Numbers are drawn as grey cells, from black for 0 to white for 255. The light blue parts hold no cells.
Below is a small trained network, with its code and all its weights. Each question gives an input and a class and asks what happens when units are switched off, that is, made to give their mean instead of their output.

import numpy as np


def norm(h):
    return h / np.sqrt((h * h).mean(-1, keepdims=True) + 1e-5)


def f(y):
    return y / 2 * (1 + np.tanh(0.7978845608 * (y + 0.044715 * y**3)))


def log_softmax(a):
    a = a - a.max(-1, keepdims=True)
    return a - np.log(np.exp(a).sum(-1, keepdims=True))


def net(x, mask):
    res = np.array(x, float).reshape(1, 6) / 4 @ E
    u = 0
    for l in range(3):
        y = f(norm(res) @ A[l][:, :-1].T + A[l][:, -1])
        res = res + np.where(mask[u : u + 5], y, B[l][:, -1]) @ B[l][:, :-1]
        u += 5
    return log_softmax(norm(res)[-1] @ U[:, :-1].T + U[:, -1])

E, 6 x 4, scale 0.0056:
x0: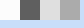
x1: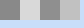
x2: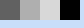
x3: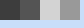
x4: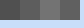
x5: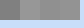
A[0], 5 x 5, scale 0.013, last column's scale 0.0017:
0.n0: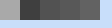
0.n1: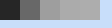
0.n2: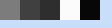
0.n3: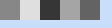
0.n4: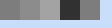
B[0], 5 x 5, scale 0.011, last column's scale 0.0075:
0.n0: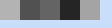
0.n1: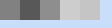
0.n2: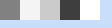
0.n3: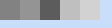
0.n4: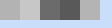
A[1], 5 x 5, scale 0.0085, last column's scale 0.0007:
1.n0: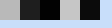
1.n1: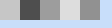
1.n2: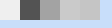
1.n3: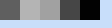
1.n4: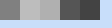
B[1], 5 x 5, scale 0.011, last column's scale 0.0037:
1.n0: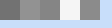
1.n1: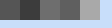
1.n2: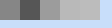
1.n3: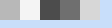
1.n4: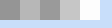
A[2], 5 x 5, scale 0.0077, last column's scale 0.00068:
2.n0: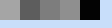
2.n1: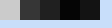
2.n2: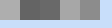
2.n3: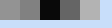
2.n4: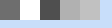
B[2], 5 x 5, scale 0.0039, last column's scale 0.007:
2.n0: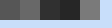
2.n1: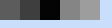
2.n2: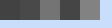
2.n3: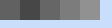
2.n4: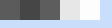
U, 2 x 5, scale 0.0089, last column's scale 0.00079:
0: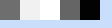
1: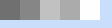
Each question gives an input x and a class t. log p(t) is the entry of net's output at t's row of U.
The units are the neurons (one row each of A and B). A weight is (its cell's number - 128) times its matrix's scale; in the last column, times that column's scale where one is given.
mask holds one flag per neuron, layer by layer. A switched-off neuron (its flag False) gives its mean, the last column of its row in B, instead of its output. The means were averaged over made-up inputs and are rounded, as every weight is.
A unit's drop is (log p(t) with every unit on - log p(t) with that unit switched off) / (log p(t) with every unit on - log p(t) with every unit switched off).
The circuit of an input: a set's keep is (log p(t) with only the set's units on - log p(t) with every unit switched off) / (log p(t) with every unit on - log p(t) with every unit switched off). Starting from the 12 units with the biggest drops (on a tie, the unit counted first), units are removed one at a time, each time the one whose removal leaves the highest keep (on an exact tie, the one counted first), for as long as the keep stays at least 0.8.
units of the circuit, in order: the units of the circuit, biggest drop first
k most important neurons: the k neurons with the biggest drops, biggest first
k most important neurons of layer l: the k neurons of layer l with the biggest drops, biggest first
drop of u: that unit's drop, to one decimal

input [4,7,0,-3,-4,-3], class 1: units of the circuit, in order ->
0.n2, 1.n1
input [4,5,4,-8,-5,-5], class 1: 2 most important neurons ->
0.n2, 0.n3
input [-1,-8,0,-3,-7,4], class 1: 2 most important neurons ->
0.n2, 2.n1
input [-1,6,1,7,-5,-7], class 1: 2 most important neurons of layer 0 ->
0.n2, 0.n1
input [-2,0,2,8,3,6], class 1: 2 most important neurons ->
0.n1, 0.n2
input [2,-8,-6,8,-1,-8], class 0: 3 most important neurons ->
0.n2, 0.n3, 2.n4
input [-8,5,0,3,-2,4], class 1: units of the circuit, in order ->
0.n2, 0.n1
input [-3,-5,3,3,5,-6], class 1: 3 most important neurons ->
0.n2, 2.n1, 0.n1
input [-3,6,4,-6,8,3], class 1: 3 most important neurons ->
0.n2, 0.n3, 2.n4
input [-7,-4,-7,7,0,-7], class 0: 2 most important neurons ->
0.n2, 0.n3
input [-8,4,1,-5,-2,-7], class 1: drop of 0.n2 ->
0.6
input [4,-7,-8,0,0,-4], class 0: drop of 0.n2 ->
1.3
